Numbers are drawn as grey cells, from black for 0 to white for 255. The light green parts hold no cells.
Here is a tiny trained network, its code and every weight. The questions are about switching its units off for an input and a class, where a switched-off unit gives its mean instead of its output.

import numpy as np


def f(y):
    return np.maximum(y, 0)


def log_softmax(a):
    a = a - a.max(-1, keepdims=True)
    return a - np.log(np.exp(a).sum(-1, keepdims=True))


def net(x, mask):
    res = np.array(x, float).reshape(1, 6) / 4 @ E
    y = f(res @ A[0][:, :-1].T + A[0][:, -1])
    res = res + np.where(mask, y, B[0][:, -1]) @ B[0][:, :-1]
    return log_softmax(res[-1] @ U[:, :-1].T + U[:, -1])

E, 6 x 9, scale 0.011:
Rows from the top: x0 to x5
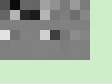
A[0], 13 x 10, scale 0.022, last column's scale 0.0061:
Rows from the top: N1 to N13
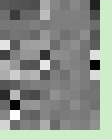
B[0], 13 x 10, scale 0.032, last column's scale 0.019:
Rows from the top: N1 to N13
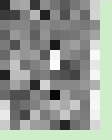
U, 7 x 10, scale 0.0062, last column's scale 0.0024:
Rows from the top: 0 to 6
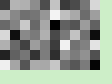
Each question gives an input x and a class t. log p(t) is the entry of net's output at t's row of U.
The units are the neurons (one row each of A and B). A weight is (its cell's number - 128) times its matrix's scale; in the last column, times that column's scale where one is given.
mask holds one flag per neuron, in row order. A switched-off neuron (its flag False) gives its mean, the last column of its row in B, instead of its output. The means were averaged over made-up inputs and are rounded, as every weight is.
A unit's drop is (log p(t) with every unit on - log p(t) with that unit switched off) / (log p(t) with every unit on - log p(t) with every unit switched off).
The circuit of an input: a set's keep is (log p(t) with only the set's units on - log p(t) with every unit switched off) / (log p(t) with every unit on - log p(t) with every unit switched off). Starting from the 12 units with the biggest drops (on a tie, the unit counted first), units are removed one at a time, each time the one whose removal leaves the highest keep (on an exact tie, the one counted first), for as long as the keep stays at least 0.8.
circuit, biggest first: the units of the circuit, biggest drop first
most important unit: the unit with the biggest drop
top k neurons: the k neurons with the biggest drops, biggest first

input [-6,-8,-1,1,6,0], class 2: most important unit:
N5
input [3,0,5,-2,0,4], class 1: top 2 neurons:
(N8, N5)
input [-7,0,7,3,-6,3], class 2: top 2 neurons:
(N8, N6)
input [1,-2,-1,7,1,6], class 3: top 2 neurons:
(N5, N8)
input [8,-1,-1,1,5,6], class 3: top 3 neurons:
(N11, N6, N7)
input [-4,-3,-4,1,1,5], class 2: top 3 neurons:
(N7, N6, N2)
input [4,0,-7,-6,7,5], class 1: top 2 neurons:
(N6, N8)
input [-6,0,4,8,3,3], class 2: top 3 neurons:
(N5, N8, N11)
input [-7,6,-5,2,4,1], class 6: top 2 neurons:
(N7, N12)
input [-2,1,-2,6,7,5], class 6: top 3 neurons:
(N7, N10, N1)
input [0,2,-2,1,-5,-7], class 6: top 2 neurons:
(N8, N5)
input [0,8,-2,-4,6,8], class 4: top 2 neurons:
(N12, N8)
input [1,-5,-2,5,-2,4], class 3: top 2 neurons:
(N11, N1)
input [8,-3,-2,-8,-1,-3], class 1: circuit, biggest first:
(N11)
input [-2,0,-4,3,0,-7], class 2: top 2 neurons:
(N6, N11)
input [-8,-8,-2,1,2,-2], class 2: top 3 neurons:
(N5, N7, N2)
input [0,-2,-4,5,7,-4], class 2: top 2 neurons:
(N12, N11)
